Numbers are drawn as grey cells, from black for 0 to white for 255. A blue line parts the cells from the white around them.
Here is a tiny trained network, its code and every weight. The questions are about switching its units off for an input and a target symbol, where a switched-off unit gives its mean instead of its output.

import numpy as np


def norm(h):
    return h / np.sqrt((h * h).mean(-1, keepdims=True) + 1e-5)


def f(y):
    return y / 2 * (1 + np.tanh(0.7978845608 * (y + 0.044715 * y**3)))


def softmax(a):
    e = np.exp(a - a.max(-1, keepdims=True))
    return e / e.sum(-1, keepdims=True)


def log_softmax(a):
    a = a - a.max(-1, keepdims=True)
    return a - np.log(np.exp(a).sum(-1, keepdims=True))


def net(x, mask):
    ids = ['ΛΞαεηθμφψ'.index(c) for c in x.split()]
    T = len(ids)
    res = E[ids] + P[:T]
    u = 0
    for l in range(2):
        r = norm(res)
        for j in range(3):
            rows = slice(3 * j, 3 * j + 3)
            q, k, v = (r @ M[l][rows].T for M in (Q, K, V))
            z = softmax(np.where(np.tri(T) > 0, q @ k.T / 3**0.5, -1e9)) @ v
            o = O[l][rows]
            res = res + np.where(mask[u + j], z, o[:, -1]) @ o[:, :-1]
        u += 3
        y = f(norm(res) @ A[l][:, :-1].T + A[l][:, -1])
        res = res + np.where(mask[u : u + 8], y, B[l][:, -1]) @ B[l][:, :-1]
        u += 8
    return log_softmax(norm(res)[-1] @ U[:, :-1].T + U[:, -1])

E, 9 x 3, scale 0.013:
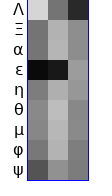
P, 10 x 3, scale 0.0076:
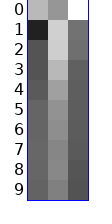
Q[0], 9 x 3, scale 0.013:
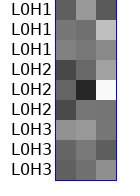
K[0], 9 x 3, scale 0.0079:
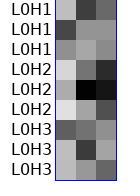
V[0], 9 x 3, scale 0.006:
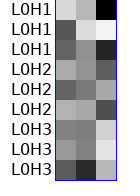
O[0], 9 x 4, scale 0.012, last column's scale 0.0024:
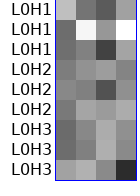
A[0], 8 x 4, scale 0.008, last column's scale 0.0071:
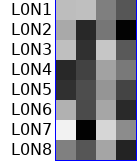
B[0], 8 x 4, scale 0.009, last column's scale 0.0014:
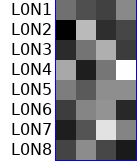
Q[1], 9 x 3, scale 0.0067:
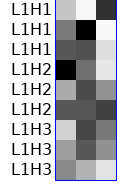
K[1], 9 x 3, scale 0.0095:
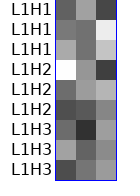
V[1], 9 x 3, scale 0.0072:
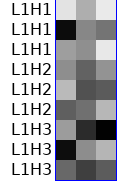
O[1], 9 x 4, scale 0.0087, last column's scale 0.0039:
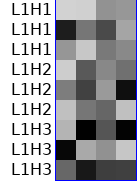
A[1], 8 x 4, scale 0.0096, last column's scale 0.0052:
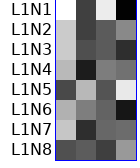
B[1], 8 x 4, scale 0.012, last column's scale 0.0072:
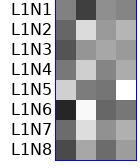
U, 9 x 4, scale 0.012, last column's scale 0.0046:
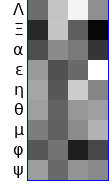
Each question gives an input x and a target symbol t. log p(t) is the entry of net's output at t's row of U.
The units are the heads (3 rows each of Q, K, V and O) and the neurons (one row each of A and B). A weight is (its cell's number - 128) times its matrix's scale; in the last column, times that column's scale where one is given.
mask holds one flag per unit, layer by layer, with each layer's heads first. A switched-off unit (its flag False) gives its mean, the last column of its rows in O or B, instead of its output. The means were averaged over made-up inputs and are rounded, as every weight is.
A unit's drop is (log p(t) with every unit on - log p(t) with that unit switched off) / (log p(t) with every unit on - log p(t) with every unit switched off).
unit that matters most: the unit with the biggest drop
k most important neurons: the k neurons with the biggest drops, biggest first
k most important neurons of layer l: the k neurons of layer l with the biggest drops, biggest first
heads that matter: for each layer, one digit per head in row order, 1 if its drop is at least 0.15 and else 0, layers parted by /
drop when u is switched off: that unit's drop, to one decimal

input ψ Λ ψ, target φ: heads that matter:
100 / 100
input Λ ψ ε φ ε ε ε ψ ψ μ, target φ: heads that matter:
100 / 100
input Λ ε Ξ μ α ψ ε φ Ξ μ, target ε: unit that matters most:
L0H1
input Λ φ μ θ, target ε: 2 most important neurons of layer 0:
L0N4, L0N1
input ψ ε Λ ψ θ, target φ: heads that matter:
110 / 100
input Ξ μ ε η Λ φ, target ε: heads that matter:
100 / 000
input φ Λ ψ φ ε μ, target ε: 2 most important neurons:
L0N4, L1N5
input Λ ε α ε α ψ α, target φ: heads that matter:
101 / 100
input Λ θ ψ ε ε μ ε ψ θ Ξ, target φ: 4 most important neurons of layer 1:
L1N8, L1N2, L1N7, L1N4
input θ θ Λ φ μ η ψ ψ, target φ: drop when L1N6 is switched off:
0.0
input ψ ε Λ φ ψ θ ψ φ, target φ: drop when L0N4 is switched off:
0.3
